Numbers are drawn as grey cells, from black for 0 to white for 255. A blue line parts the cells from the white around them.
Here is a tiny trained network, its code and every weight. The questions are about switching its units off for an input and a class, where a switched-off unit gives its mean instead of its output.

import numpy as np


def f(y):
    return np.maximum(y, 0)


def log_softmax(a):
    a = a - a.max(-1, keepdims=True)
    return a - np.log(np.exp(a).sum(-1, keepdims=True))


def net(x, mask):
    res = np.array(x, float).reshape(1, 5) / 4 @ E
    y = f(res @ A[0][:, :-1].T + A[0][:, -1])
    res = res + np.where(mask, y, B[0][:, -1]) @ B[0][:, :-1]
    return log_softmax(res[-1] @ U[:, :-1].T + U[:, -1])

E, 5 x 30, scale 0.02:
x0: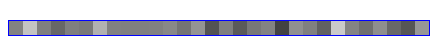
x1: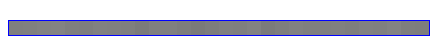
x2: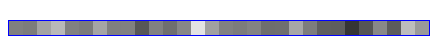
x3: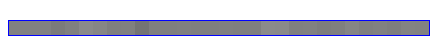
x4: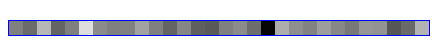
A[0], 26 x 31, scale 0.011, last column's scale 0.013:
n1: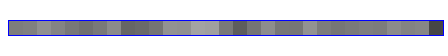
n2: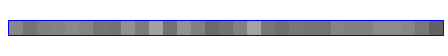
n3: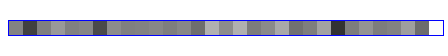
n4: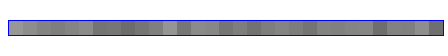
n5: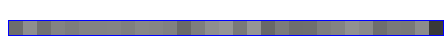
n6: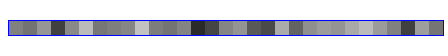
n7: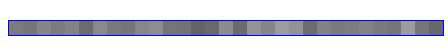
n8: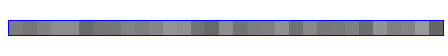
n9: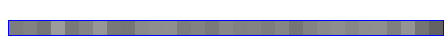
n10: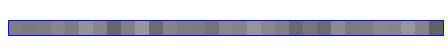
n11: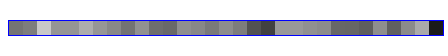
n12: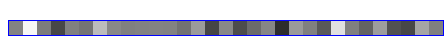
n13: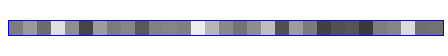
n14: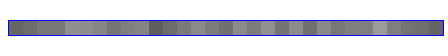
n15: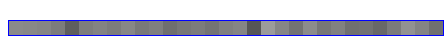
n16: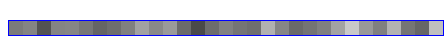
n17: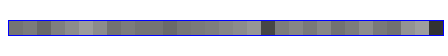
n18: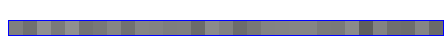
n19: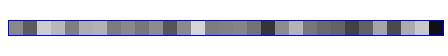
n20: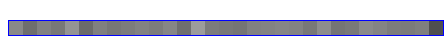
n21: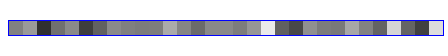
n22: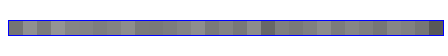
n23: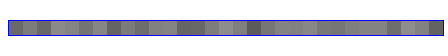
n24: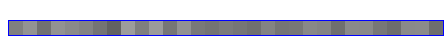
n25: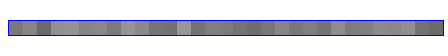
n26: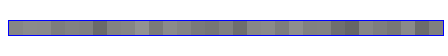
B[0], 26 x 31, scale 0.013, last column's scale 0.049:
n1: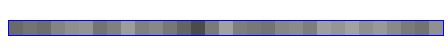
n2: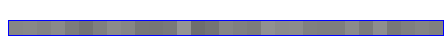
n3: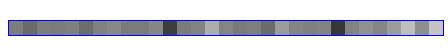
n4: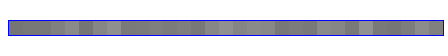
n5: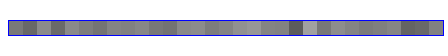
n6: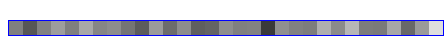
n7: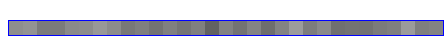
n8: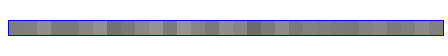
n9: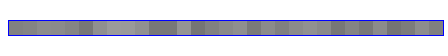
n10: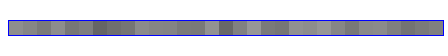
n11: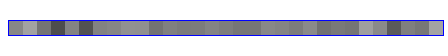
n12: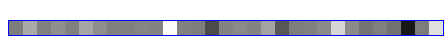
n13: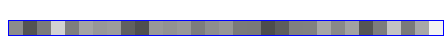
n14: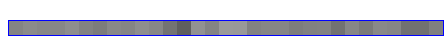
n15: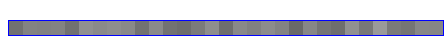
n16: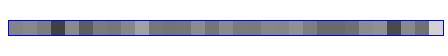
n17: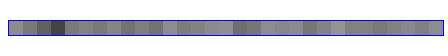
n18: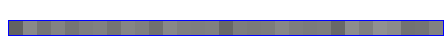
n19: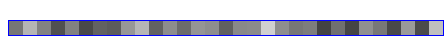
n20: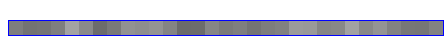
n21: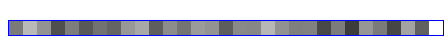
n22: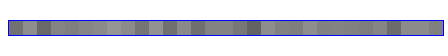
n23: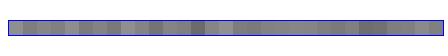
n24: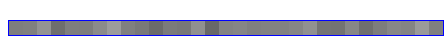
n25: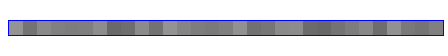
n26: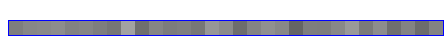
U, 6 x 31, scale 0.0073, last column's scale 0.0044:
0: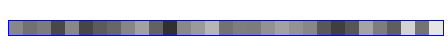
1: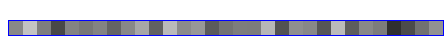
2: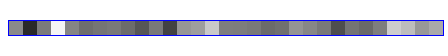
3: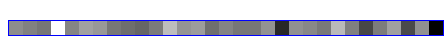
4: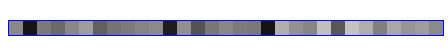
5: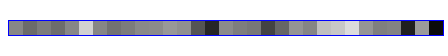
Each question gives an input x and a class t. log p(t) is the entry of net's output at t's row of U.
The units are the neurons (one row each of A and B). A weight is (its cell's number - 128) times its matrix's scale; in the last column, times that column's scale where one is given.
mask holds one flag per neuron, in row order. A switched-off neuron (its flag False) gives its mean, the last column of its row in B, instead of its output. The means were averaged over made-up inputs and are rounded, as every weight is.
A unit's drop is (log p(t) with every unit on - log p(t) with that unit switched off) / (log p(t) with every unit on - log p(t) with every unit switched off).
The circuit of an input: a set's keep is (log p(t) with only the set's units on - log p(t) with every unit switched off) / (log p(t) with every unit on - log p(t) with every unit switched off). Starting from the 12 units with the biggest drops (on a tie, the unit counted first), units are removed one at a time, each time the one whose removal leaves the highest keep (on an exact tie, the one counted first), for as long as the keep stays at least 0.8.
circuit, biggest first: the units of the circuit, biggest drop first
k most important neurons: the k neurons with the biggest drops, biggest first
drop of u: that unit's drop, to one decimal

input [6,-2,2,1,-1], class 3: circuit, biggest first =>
(n21)
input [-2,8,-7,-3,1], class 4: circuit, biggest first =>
(n6 n12)
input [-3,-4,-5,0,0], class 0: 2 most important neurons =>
(n13 n12)
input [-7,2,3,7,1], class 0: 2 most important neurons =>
(n6 n19)
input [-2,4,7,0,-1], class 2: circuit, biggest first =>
(n13 n12)
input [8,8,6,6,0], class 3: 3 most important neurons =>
(n13 n21 n16)
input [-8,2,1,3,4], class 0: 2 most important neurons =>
(n13 n19)
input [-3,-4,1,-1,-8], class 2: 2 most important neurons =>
(n13 n19)
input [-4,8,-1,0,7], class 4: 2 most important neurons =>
(n6 n21)
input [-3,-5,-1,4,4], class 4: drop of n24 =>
0.0
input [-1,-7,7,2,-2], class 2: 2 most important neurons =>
(n13 n12)
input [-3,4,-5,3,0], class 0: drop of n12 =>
0.1
